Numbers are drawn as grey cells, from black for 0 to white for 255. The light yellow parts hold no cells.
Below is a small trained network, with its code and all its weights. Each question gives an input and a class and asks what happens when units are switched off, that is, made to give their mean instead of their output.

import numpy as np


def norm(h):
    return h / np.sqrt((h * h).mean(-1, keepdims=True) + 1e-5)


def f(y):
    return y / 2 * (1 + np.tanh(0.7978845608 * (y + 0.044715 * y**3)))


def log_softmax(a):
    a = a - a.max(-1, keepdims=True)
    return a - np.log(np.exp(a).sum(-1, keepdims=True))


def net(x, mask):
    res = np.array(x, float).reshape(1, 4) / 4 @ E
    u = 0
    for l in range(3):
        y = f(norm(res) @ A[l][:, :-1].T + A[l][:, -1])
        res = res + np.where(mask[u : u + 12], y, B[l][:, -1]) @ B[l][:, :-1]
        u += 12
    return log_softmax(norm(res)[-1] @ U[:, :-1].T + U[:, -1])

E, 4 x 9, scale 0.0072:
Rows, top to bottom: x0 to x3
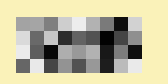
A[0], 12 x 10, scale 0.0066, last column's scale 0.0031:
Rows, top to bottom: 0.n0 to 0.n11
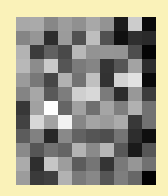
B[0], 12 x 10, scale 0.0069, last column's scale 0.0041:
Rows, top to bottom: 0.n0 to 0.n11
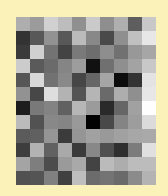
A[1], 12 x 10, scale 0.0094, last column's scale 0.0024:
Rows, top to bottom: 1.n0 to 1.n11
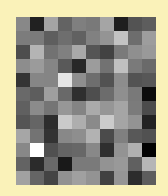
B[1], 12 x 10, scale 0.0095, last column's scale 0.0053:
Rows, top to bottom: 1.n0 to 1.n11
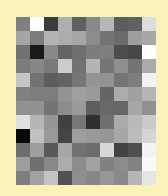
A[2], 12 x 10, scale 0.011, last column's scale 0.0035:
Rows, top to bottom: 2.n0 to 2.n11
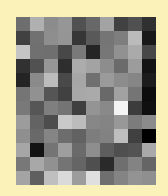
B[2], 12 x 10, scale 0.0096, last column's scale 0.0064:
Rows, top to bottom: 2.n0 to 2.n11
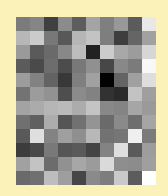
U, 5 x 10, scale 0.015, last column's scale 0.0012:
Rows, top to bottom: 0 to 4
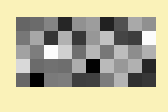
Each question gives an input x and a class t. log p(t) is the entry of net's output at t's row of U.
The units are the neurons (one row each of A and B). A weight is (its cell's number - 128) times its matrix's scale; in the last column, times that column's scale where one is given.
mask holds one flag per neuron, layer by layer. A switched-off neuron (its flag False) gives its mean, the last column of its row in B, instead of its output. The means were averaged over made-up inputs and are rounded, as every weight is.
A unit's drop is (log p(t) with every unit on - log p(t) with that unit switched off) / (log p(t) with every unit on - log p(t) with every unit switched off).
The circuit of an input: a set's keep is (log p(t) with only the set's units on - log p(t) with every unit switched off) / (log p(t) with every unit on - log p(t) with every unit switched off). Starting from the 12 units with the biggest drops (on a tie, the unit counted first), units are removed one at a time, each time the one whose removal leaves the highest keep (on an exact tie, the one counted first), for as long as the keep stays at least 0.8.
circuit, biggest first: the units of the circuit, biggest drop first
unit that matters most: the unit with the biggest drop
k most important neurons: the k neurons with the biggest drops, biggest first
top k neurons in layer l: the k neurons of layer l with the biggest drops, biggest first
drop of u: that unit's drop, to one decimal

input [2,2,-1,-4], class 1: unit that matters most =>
1.n0
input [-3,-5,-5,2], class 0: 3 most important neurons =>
0.n6; 0.n10; 2.n4
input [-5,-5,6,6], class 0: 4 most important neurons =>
1.n8; 1.n11; 1.n0; 0.n9
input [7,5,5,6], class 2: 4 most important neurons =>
0.n5; 0.n0; 1.n0; 0.n9
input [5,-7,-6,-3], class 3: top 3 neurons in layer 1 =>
1.n7; 1.n8; 1.n4
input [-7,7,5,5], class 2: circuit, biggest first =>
1.n3; 2.n6; 0.n6
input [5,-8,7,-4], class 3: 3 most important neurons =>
1.n7; 0.n6; 1.n4
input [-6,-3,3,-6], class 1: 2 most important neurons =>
1.n0; 0.n9
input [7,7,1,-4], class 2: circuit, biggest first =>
0.n0; 2.n11
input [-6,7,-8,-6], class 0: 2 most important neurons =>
0.n6; 1.n7
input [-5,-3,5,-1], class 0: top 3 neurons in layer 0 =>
0.n5; 0.n11; 0.n9
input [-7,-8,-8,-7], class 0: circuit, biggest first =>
0.n6; 2.n4
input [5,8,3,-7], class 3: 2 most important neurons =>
0.n3; 0.n10
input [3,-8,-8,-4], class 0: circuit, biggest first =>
2.n4
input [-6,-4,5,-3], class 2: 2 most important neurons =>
1.n10; 0.n6
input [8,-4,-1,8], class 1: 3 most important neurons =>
0.n4; 1.n9; 1.n10
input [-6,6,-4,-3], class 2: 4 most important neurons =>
1.n10; 0.n7; 1.n5; 1.n7
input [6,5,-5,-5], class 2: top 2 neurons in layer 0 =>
0.n0; 0.n4
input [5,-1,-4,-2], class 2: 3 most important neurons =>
0.n0; 2.n11; 1.n8
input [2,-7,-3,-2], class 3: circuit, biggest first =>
1.n7
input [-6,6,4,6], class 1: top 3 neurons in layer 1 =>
1.n9; 1.n3; 1.n7
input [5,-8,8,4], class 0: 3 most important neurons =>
1.n8; 0.n10; 0.n1
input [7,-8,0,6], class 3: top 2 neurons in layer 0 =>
0.n7; 0.n9
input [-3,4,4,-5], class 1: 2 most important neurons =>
1.n0; 0.n6
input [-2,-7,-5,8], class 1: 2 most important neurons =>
1.n9; 0.n10
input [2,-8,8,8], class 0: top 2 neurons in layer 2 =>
2.n5; 2.n2
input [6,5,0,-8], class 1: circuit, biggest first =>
1.n0
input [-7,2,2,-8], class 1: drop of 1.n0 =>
0.9
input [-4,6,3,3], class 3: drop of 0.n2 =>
0.0
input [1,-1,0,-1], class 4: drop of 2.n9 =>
0.1
